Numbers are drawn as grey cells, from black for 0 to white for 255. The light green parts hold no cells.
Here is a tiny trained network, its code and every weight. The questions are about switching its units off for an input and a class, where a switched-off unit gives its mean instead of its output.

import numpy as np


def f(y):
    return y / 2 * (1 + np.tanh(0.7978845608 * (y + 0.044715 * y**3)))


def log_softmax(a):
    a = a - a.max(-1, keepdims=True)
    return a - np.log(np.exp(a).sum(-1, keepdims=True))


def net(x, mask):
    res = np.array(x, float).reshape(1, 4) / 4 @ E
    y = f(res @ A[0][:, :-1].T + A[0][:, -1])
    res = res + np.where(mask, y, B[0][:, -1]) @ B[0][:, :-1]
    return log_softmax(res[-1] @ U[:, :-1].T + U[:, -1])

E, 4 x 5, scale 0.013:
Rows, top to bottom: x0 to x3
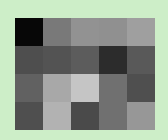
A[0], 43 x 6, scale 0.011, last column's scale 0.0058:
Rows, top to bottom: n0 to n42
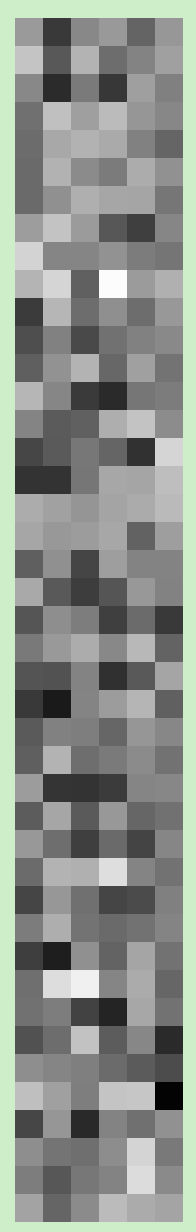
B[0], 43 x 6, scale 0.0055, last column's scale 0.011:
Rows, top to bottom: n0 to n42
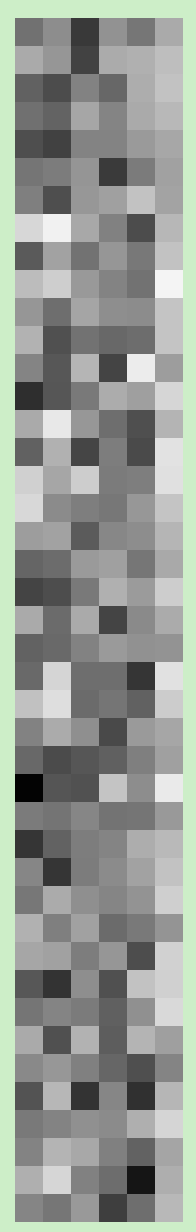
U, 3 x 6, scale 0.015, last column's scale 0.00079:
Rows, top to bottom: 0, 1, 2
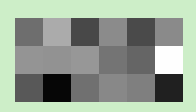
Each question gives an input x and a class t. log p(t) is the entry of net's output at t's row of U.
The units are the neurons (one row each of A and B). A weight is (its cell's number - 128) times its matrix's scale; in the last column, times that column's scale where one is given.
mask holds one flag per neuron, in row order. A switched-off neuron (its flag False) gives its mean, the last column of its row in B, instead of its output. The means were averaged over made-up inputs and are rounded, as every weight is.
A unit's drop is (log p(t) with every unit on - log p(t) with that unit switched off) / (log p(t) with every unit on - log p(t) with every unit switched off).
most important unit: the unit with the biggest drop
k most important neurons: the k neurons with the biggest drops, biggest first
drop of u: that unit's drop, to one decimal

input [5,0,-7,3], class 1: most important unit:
n16
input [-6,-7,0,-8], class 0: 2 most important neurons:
n38, n8
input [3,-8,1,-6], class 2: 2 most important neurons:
n30, n34
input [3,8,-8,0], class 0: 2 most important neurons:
n24, n23
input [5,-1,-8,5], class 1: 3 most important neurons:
n16, n15, n23
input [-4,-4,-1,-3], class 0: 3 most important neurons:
n38, n16, n8
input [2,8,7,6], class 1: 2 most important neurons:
n21, n36
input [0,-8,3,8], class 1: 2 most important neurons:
n9, n27
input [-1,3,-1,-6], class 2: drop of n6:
-0.1
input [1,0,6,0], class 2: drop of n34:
0.3
